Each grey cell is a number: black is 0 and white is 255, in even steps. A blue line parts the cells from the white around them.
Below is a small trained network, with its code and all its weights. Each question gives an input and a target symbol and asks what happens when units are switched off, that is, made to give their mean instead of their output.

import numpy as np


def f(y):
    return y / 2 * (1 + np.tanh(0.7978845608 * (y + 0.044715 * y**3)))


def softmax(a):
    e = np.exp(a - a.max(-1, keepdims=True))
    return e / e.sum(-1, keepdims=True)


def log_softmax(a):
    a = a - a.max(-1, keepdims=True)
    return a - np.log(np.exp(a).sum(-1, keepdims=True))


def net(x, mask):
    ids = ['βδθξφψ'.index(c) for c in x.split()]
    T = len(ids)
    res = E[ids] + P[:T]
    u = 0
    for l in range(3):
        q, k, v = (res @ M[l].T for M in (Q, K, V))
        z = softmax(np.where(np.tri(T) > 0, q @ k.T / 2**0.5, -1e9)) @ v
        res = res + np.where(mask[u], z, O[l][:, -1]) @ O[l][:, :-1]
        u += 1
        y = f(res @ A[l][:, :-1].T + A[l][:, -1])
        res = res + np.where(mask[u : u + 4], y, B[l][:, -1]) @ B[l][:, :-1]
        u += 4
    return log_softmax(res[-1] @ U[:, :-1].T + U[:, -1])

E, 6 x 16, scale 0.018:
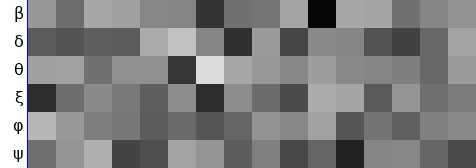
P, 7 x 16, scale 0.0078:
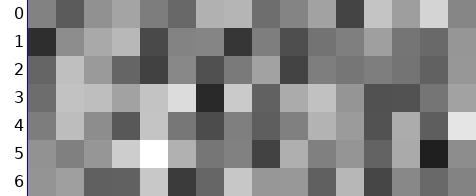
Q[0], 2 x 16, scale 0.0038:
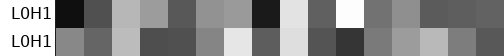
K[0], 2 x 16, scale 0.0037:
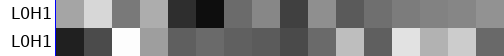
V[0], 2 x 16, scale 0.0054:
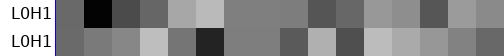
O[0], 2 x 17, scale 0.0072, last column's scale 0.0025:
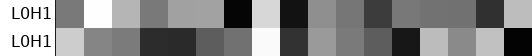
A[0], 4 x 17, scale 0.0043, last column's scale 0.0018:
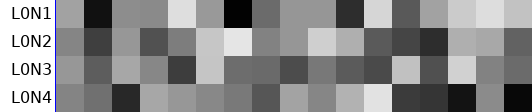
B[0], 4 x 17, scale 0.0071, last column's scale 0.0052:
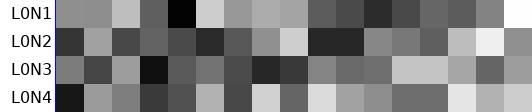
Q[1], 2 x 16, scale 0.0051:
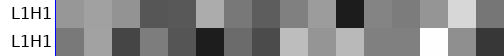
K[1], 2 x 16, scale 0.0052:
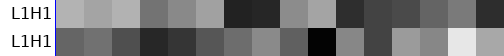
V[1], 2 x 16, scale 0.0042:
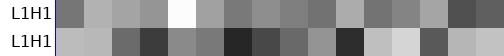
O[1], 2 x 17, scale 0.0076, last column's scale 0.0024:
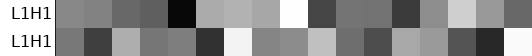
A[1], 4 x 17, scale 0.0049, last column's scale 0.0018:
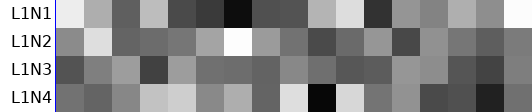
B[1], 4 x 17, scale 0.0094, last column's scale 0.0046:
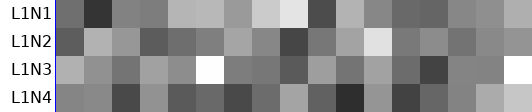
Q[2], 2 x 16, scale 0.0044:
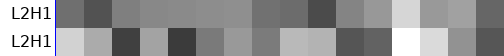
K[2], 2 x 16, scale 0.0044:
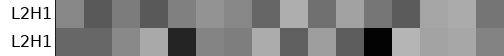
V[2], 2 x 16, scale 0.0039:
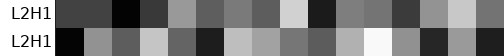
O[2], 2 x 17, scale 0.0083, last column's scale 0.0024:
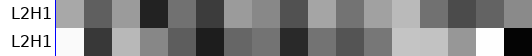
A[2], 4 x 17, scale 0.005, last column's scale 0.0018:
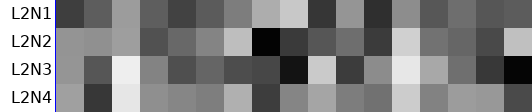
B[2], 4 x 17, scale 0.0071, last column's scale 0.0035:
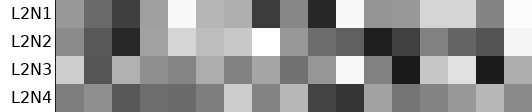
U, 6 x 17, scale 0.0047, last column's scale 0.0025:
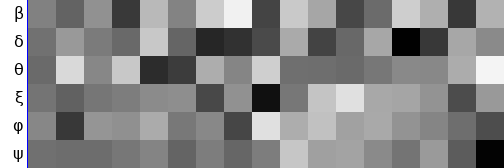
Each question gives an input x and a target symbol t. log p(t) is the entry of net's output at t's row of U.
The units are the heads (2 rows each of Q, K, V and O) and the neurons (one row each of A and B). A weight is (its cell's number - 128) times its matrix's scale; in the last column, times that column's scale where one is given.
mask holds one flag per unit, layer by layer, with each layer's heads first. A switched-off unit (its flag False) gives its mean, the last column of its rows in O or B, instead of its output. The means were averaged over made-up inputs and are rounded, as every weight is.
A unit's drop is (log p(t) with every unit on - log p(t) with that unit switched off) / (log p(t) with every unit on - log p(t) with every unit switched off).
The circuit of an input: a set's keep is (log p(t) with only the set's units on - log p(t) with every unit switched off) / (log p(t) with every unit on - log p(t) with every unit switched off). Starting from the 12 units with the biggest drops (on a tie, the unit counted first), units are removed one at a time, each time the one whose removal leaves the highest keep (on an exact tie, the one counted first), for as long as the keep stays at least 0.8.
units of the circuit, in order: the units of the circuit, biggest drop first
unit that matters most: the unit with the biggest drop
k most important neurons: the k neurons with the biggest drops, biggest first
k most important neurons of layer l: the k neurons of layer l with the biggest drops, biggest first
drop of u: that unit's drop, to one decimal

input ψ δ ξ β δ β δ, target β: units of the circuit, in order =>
L1H1; L0N4
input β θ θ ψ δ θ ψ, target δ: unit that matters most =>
L0N4
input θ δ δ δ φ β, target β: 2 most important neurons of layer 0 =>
L0N3; L0N2
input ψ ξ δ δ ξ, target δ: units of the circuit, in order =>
L0H1; L2N3
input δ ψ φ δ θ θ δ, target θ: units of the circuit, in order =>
L1H1; L0N1; L0H1
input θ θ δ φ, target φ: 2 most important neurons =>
L1N1; L1N3
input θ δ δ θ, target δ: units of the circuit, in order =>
L0H1; L0N1; L1H1; L2N1
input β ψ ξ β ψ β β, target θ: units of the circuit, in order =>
L2H1; L0N1
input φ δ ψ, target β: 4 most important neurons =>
L2N2; L2N3; L0N3; L1N1
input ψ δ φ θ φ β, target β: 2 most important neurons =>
L2N3; L1N4
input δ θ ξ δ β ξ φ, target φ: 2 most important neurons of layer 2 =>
L2N1; L2N2
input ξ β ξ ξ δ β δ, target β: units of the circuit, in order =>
L0H1; L1H1
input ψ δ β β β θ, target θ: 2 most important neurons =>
L1N3; L0N3
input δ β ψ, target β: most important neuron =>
L2N2
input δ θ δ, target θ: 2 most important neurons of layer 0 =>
L0N2; L0N3
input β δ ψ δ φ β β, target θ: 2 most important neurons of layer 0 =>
L0N1; L0N4
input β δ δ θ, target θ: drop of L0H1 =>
0.2
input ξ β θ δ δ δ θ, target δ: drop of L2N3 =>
0.1
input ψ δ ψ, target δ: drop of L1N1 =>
0.0
